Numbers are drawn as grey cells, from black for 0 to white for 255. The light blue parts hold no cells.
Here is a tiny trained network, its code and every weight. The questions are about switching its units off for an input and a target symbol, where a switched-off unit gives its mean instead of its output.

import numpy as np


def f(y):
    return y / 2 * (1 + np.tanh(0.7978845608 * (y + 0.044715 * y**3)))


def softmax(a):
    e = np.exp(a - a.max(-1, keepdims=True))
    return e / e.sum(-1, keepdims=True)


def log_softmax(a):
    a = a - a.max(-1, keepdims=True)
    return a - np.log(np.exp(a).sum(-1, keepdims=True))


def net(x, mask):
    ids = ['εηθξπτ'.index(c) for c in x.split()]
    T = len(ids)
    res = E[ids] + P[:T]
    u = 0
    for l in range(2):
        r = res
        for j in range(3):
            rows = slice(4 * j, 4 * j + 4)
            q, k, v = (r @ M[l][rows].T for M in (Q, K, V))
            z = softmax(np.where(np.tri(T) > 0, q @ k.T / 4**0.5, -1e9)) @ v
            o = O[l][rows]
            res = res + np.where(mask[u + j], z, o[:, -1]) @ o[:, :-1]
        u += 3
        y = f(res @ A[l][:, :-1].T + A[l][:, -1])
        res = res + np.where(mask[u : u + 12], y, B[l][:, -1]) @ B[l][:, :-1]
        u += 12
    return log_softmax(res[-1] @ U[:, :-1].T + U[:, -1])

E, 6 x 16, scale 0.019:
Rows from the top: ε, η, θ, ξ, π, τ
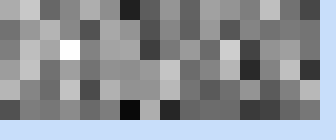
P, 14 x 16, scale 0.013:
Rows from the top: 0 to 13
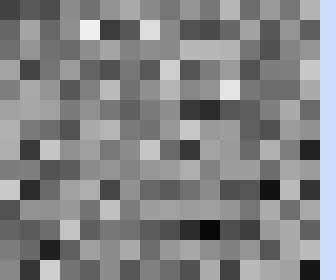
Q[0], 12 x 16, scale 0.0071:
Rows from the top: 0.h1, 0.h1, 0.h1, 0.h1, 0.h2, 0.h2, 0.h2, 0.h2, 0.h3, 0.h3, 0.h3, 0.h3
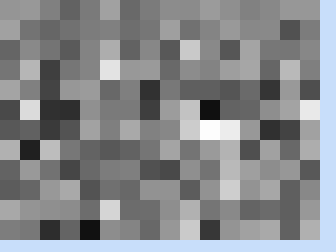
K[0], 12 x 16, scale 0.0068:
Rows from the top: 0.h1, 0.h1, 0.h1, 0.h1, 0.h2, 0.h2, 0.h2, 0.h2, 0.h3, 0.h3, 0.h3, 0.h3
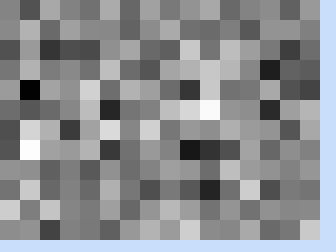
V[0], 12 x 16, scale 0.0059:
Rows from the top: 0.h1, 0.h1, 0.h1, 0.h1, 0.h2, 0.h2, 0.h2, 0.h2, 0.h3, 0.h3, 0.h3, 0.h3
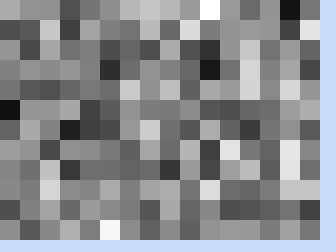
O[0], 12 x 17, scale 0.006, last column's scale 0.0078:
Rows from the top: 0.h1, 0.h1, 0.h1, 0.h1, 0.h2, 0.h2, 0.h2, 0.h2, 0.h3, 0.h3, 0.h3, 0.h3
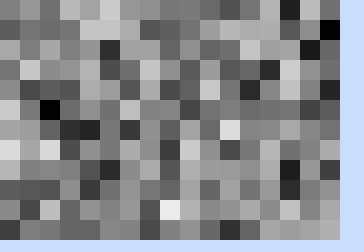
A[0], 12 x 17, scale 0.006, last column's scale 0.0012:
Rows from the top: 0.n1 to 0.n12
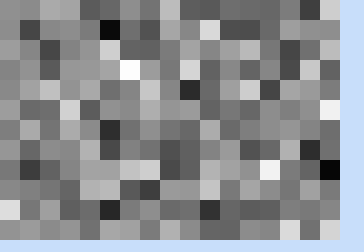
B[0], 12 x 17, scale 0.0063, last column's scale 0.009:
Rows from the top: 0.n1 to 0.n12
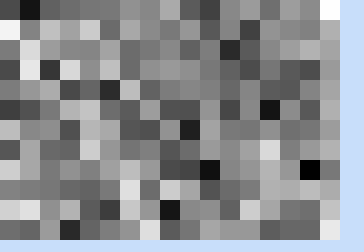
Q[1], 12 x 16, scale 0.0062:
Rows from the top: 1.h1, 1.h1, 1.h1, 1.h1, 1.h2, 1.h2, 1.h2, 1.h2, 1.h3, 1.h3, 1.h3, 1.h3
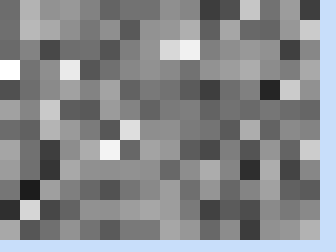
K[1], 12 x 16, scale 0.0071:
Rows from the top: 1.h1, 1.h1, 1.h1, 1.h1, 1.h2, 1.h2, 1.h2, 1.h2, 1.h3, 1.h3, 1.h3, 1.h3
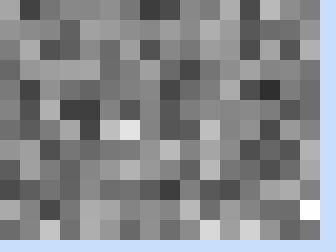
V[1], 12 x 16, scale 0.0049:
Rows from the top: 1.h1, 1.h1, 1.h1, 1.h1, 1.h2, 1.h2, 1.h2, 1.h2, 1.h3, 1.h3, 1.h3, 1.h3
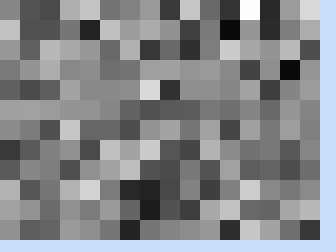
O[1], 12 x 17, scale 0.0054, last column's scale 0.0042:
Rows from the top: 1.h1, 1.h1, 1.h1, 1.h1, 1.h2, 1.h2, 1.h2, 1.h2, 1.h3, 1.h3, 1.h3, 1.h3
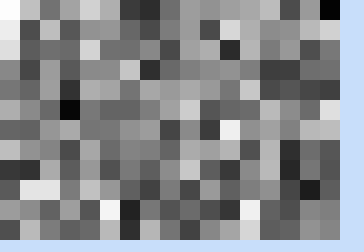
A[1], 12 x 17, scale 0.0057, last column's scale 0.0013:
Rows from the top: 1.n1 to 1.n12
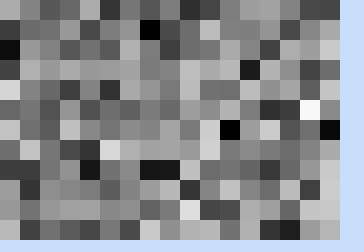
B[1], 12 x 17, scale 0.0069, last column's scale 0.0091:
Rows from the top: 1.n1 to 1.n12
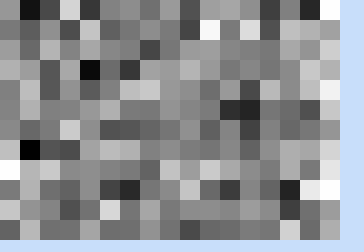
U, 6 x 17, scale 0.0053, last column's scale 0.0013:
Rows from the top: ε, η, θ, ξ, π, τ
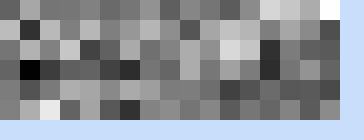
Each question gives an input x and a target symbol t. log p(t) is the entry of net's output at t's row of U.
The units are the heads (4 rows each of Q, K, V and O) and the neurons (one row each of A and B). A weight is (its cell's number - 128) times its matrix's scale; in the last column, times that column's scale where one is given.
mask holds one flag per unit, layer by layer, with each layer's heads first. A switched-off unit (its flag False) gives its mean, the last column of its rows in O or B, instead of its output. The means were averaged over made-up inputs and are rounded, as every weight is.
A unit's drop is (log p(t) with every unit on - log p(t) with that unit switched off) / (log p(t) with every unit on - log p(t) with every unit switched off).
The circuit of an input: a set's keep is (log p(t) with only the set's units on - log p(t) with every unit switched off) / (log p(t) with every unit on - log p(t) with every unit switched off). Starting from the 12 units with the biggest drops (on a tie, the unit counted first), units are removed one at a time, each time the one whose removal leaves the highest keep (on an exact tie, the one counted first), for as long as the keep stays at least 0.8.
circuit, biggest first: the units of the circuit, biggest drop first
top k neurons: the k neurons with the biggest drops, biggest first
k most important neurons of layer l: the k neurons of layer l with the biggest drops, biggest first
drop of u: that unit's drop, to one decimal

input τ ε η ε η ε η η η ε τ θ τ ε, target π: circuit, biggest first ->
(0.h2, 1.n7, 1.h1)
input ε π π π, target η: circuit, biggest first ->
(1.h1, 0.h2)
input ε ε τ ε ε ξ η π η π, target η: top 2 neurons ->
(0.n6, 0.n11)
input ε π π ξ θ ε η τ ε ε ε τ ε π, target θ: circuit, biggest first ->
(0.h2, 0.n11)
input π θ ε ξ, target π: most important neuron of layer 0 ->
(0.n2)
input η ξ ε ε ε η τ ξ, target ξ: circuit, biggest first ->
(1.n10, 0.h2, 0.n1)
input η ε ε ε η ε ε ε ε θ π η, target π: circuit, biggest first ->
(0.h2, 1.h1, 1.n7)
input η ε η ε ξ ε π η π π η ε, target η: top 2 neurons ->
(1.n1, 0.n6)
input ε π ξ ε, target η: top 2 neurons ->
(1.n1, 0.n2)
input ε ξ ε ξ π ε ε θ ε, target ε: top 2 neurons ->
(1.n1, 0.n10)
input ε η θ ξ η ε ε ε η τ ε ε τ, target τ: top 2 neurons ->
(1.n9, 1.n6)
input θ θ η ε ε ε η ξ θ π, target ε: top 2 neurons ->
(1.n5, 0.n11)
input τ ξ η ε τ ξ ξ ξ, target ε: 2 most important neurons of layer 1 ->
(1.n5, 1.n10)
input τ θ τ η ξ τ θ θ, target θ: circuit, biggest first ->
(0.h2)
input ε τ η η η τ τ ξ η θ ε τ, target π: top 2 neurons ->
(1.n1, 0.n11)
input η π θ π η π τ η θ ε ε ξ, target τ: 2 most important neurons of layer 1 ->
(1.n10, 1.n8)
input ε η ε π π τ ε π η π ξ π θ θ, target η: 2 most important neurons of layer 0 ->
(0.n6, 0.n8)
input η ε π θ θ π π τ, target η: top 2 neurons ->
(0.n8, 0.n6)
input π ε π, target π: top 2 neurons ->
(1.n6, 0.n4)
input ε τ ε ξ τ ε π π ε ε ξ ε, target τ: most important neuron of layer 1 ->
(1.n8)
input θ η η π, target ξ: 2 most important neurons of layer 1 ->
(1.n10, 1.n9)
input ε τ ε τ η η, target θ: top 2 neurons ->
(0.n11, 1.n1)
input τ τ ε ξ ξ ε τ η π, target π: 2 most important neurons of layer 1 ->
(1.n6, 1.n8)
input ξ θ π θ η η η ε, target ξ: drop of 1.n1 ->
0.2
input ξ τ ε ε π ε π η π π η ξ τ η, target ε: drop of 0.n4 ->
0.0
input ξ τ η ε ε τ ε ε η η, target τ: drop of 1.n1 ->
0.1
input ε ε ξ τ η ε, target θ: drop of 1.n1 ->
0.5
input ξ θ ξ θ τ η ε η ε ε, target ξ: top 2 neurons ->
(1.n1, 1.n10)
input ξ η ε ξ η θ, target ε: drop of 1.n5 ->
0.2
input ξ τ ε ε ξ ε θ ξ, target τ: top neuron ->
(1.n10)
